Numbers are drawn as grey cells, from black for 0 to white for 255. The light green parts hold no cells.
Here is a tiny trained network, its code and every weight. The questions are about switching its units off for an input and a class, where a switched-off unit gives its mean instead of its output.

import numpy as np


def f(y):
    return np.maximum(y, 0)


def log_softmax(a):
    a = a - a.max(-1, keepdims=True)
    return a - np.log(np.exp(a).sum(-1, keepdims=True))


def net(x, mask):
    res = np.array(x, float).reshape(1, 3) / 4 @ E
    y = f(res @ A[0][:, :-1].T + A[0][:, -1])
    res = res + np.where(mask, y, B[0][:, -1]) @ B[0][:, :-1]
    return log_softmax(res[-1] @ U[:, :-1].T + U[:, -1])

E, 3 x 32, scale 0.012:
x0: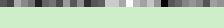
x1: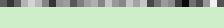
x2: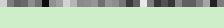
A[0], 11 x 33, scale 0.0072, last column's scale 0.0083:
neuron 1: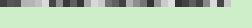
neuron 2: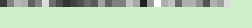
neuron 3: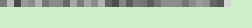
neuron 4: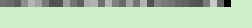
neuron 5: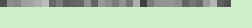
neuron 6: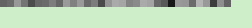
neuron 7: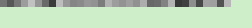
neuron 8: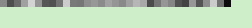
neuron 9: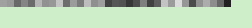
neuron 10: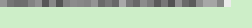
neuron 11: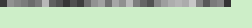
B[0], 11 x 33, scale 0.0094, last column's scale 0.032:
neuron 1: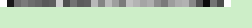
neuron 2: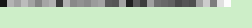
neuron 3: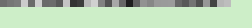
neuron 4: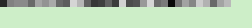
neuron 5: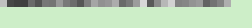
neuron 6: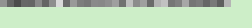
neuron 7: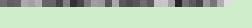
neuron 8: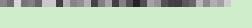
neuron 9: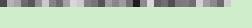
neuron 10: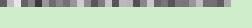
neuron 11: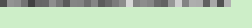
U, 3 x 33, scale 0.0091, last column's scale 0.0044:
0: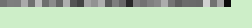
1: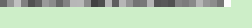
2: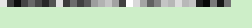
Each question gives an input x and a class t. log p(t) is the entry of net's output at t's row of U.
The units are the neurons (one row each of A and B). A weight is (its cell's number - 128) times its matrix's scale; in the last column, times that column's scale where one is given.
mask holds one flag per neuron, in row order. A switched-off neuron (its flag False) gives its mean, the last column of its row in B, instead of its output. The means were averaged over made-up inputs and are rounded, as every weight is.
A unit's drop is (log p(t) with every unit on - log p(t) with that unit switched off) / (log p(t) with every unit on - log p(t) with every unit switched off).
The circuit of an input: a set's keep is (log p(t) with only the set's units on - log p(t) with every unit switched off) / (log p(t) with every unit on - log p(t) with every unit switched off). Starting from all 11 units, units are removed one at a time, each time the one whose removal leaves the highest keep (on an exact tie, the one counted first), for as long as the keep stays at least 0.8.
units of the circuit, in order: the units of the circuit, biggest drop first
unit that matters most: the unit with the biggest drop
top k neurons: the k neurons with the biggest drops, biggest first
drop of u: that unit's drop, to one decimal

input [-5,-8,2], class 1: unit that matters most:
neuron 9
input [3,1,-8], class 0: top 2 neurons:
(neuron 2; neuron 9)
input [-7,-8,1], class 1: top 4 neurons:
(neuron 9; neuron 7; neuron 2; neuron 5)
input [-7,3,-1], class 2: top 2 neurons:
(neuron 1; neuron 2)
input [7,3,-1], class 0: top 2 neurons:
(neuron 9; neuron 7)
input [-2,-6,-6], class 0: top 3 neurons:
(neuron 2; neuron 10; neuron 4)
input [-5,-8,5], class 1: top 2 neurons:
(neuron 9; neuron 7)
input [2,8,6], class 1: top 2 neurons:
(neuron 4; neuron 8)
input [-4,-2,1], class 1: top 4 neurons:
(neuron 7; neuron 9; neuron 2; neuron 5)
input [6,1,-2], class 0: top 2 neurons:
(neuron 9; neuron 10)
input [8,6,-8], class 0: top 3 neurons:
(neuron 2; neuron 7; neuron 9)
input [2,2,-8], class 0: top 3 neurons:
(neuron 2; neuron 9; neuron 10)
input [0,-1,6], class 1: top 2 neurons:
(neuron 1; neuron 7)
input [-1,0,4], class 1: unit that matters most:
neuron 1
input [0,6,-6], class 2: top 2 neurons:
(neuron 1; neuron 5)
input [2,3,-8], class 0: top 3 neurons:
(neuron 2; neuron 9; neuron 10)
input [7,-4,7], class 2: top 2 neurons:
(neuron 6; neuron 2)
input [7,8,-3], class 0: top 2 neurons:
(neuron 7; neuron 9)
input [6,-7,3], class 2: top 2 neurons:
(neuron 2; neuron 6)
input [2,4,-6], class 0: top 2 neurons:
(neuron 2; neuron 9)
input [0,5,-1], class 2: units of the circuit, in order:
(neuron 1)
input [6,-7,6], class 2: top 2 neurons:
(neuron 6; neuron 2)
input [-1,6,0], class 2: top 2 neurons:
(neuron 1; neuron 2)
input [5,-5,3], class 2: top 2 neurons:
(neuron 2; neuron 6)
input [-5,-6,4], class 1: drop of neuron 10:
0.0
